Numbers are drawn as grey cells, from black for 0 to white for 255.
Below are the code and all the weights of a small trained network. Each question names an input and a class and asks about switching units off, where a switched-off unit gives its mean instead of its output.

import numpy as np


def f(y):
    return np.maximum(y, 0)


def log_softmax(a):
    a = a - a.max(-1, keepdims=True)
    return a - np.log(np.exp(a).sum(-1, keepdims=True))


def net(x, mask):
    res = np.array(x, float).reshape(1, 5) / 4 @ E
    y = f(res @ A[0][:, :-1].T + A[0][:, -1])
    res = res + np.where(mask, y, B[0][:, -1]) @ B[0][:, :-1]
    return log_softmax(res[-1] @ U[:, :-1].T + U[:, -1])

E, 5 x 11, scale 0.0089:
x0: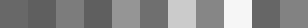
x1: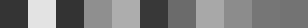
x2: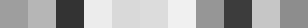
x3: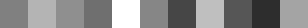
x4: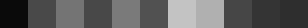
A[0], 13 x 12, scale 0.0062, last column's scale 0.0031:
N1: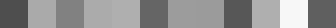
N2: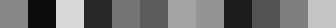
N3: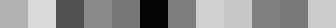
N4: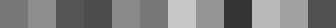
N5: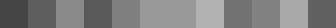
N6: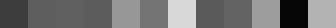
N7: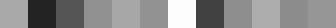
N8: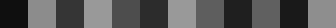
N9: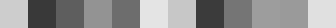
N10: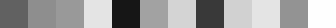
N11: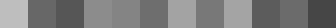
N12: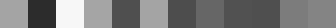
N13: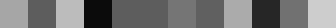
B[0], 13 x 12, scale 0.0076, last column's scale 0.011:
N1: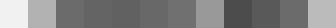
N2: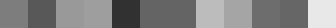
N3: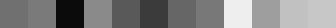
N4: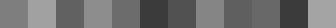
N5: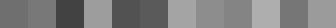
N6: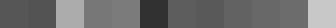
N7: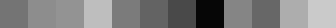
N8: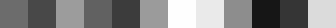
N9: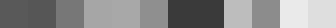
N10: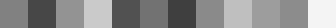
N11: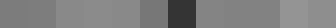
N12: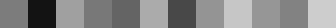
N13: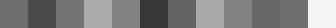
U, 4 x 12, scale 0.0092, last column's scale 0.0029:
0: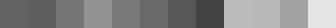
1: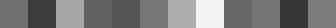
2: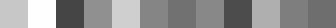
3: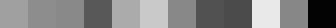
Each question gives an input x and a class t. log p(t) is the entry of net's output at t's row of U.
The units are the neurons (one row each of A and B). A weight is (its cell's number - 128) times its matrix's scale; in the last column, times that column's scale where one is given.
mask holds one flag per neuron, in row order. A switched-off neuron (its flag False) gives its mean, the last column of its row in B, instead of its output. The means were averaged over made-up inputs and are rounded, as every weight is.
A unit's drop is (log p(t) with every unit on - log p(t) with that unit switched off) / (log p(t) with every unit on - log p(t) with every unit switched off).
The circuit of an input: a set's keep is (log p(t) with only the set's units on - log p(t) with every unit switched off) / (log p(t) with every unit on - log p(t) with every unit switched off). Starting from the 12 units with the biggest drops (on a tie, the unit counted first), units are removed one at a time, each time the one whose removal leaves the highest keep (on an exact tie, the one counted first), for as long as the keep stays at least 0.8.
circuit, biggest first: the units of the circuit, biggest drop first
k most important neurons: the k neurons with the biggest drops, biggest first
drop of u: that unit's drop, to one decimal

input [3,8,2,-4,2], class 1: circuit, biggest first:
N8
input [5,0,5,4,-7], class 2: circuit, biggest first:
N1; N12
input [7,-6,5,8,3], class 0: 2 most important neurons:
N8; N7
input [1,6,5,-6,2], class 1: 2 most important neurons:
N8; N9
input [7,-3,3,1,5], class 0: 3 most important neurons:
N7; N8; N1
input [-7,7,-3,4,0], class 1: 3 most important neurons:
N8; N9; N7
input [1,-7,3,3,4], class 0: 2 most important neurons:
N8; N9
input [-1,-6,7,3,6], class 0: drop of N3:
-0.1
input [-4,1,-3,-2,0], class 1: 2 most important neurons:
N9; N7
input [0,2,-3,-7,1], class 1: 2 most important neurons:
N8; N9
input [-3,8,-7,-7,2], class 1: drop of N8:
0.6
